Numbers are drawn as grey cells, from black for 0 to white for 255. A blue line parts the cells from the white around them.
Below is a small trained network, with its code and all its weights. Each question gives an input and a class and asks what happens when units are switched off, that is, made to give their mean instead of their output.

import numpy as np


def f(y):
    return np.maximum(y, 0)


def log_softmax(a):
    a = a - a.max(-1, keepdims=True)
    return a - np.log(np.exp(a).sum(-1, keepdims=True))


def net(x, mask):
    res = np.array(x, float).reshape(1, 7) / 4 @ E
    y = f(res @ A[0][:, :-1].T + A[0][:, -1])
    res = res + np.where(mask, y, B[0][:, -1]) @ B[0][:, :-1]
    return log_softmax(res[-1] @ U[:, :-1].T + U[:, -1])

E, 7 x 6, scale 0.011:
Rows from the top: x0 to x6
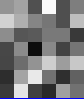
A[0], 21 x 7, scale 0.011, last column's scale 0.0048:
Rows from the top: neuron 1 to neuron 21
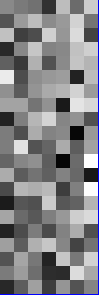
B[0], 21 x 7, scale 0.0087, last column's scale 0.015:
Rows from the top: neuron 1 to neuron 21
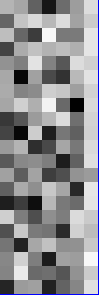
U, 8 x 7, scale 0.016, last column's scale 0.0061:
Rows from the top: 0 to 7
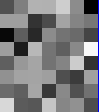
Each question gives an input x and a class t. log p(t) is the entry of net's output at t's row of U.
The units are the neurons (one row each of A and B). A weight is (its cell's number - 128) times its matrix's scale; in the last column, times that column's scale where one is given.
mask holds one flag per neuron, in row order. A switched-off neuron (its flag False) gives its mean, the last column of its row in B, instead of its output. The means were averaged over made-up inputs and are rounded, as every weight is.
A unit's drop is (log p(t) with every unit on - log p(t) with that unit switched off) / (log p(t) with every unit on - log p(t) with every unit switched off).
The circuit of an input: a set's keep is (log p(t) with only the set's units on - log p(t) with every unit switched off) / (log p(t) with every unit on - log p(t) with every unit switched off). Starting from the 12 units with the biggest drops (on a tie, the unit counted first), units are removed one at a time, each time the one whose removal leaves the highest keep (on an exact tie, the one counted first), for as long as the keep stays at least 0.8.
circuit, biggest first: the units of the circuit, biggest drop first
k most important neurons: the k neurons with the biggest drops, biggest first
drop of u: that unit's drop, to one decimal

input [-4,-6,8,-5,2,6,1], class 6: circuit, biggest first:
neuron 10
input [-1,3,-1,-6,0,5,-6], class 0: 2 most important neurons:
neuron 2; neuron 4
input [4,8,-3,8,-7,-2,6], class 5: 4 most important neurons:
neuron 8; neuron 12; neuron 1; neuron 15
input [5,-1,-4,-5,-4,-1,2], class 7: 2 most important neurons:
neuron 21; neuron 19
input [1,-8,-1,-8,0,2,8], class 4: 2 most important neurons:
neuron 4; neuron 17
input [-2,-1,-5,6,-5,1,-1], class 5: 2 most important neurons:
neuron 15; neuron 9
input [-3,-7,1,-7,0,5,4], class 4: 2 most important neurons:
neuron 4; neuron 17
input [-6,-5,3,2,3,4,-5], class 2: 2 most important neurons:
neuron 15; neuron 21
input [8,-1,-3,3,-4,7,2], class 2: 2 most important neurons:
neuron 15; neuron 5
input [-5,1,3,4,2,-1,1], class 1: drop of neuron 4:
0.2
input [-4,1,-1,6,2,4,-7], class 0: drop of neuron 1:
0.1
